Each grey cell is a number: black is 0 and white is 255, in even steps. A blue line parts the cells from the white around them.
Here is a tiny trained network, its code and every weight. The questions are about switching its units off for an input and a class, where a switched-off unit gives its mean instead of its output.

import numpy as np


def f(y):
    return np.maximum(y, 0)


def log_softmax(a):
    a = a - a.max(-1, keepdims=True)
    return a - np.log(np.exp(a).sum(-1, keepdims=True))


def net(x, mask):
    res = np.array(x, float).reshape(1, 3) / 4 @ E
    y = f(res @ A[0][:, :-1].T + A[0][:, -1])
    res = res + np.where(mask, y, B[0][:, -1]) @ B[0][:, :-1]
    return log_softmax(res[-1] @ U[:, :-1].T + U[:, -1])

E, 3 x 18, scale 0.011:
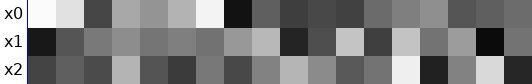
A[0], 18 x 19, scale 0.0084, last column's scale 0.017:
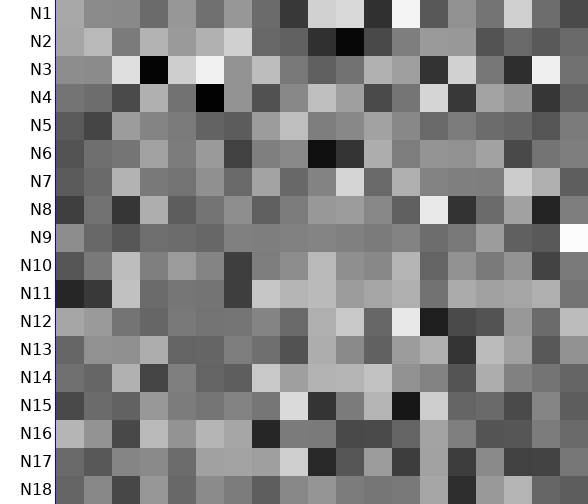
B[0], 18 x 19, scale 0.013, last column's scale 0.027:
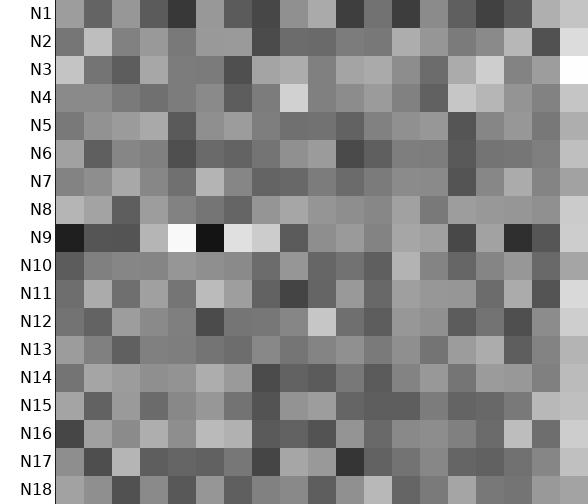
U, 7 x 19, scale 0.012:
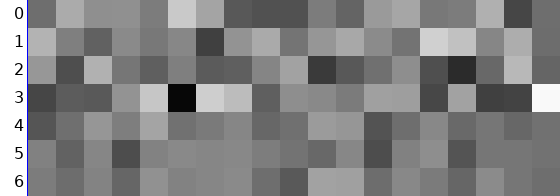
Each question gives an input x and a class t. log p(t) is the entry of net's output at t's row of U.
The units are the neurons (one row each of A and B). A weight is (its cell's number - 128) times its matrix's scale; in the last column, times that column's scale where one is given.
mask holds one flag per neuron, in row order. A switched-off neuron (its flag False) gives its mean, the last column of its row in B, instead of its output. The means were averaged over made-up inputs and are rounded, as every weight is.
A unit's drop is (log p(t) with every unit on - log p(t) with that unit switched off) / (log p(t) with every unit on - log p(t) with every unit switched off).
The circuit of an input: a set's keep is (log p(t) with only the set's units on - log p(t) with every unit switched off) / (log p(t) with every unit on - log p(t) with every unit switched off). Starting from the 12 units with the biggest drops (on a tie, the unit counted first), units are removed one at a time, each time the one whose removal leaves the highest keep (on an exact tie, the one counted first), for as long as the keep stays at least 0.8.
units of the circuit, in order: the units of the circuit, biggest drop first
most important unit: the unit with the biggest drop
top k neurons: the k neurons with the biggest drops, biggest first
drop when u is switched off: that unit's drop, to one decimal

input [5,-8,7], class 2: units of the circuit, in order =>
(N1)
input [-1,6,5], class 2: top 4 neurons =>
(N3; N17; N15; N6)
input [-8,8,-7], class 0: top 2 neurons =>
(N11; N14)
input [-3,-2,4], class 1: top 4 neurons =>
(N4; N16; N2; N8)
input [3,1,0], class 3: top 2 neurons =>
(N11; N14)
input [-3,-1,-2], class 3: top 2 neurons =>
(N2; N16)
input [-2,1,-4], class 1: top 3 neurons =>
(N3; N12; N9)
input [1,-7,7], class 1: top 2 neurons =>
(N4; N8)
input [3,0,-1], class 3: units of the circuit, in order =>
(N11; N1)
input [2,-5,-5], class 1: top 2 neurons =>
(N3; N17)
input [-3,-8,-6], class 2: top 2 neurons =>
(N1; N12)
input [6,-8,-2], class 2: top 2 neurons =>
(N1; N12)
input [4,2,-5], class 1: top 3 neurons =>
(N3; N11; N14)
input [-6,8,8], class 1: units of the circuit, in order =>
(N8)
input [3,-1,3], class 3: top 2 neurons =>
(N3; N11)
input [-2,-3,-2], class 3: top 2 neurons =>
(N15; N17)
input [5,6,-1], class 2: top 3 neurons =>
(N17; N11; N15)
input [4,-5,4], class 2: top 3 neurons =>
(N1; N3; N11)
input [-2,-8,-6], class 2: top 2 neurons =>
(N1; N12)
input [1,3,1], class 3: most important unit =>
N1
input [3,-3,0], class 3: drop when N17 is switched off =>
0.1
